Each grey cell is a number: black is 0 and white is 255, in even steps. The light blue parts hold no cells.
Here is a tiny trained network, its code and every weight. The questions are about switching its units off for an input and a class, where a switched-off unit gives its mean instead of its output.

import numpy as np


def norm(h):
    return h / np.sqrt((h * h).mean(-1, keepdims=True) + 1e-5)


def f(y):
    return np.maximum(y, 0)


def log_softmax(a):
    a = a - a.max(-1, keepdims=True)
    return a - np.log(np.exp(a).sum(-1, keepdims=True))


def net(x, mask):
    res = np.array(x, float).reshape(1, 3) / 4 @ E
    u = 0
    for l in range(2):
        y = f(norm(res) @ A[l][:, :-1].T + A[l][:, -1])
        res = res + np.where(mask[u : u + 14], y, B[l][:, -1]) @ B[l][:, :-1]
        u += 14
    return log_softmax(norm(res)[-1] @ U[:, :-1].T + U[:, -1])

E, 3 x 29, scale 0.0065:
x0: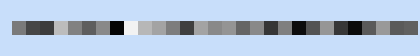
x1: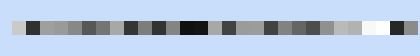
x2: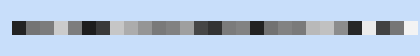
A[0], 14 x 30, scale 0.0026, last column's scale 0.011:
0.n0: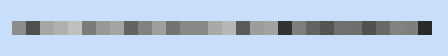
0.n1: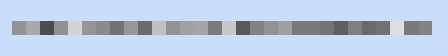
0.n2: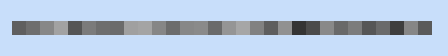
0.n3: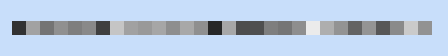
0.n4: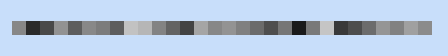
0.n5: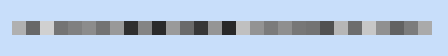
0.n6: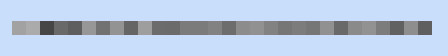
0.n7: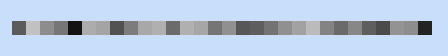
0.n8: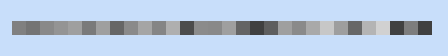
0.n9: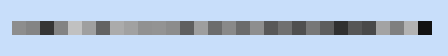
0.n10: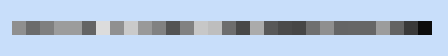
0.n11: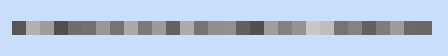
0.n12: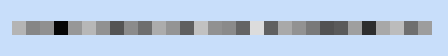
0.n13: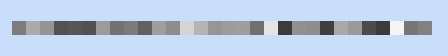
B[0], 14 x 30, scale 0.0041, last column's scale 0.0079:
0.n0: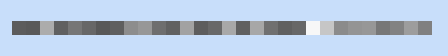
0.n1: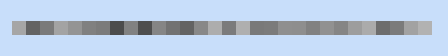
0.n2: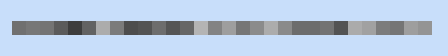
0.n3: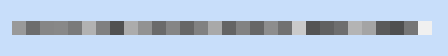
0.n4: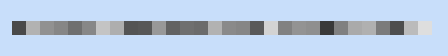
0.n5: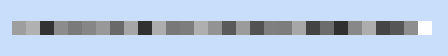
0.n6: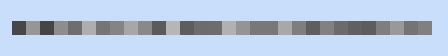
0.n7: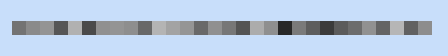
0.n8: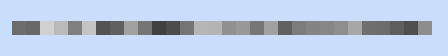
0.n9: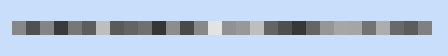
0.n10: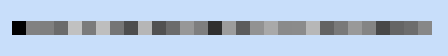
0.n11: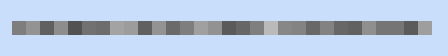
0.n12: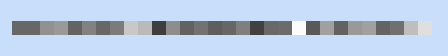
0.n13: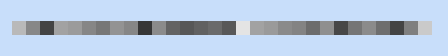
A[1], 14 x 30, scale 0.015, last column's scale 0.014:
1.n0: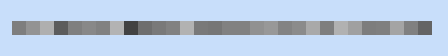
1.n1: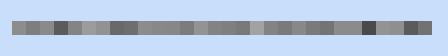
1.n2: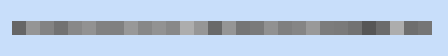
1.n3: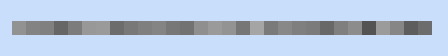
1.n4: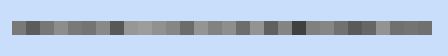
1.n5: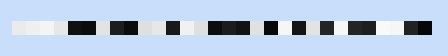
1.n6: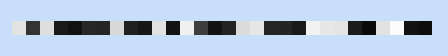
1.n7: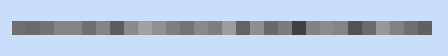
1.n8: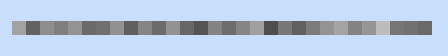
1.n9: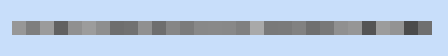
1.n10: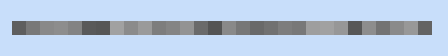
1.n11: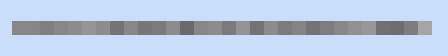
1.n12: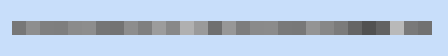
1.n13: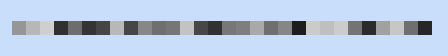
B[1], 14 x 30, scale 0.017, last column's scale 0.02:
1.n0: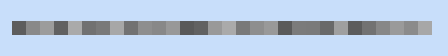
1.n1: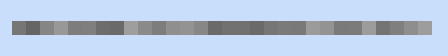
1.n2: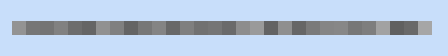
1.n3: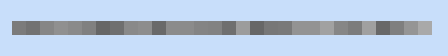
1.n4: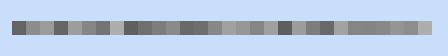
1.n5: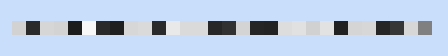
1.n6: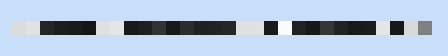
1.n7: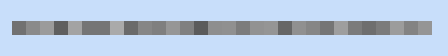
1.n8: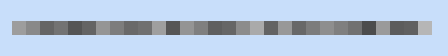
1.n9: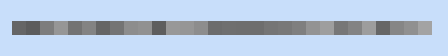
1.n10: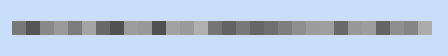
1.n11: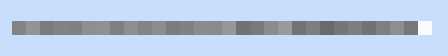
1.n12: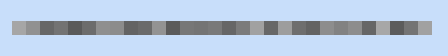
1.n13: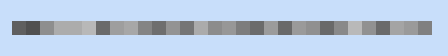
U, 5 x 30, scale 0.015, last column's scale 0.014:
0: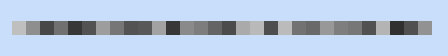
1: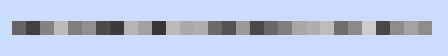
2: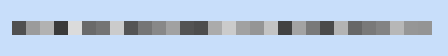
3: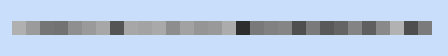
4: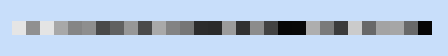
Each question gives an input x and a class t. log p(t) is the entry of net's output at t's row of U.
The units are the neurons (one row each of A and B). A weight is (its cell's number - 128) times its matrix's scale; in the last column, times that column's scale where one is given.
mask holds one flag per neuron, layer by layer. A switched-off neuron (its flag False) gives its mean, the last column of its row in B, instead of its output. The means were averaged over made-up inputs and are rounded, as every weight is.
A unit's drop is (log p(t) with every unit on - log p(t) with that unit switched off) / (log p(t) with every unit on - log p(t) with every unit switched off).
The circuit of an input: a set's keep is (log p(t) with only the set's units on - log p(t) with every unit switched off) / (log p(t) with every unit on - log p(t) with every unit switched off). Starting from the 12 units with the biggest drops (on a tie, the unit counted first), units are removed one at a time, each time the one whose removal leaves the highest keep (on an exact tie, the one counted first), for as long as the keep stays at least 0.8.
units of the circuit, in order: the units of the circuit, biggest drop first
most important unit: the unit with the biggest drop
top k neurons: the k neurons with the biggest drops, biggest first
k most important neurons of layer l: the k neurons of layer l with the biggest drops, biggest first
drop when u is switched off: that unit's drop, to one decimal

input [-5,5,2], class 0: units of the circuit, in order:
1.n8
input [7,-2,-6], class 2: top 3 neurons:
1.n4; 0.n12; 1.n7
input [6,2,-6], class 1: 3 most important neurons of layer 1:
1.n3; 1.n9; 1.n1
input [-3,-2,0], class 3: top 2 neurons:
0.n13; 1.n4
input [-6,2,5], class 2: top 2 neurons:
1.n0; 0.n12
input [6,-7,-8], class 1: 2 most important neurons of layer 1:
1.n3; 1.n1
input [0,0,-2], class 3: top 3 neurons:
0.n12; 1.n10; 1.n8
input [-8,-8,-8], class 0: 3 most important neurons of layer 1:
1.n12; 1.n2; 1.n10
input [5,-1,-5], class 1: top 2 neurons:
1.n3; 1.n1
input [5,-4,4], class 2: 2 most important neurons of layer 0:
0.n12; 0.n5
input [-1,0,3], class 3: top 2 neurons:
0.n3; 0.n12
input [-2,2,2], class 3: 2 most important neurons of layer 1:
1.n8; 1.n4
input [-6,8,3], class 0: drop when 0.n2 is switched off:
0.0
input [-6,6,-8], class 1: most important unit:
1.n9
